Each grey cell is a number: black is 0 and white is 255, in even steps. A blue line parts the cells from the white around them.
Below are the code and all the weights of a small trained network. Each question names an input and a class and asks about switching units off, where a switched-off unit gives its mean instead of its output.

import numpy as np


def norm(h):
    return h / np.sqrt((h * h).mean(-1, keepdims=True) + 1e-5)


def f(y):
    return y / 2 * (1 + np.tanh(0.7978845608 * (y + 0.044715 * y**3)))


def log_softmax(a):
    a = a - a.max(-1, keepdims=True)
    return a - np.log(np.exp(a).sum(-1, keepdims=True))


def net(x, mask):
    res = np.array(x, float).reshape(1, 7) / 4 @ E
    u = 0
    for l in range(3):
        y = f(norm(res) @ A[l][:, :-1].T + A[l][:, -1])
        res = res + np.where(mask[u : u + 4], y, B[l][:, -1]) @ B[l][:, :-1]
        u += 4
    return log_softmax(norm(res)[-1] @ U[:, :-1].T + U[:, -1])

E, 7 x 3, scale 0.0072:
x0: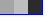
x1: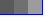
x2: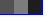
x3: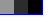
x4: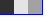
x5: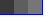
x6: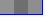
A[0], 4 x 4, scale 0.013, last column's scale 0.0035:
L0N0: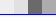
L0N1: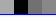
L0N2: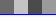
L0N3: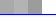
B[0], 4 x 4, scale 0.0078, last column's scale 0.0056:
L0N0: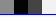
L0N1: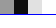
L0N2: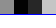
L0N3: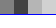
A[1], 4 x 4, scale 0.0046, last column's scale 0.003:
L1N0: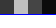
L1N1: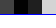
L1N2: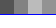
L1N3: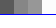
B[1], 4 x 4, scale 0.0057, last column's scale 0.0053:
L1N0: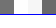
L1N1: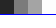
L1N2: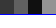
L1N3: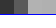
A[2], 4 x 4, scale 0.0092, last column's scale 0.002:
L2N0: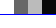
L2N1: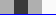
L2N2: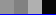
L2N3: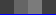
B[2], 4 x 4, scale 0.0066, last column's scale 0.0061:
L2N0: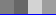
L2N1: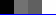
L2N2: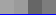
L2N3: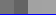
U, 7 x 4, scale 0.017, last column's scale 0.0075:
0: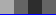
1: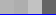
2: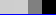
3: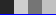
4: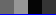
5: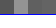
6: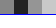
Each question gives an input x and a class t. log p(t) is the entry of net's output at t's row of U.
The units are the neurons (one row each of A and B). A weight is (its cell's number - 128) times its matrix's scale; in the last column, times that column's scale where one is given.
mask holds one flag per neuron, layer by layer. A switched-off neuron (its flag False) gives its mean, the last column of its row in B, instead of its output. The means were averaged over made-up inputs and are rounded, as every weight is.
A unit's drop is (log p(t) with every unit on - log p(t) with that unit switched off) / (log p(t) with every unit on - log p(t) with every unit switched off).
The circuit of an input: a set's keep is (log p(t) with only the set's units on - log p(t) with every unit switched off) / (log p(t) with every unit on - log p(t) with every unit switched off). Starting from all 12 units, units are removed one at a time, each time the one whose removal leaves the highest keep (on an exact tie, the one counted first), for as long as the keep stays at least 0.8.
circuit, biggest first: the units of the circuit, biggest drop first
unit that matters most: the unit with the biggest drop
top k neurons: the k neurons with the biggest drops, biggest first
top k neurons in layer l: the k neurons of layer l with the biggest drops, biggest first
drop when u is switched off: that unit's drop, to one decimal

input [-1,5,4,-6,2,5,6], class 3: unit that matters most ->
L0N1
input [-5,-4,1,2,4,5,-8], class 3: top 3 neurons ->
(L0N1; L0N0; L0N3)
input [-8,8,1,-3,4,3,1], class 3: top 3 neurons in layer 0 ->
(L0N1; L0N0; L0N2)
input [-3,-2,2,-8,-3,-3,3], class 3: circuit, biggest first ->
(L0N1; L0N2)
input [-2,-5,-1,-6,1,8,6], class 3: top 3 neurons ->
(L0N1; L0N0; L0N2)
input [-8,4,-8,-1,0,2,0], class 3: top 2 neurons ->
(L0N0; L0N2)
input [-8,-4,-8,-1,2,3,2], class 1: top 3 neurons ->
(L0N0; L0N2; L0N1)
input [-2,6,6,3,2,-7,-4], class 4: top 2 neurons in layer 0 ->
(L0N1; L0N3)
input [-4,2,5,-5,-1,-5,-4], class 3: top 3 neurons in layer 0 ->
(L0N1; L0N0; L0N2)
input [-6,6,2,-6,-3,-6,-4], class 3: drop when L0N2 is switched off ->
0.2
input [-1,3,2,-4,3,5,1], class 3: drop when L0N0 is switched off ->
0.3
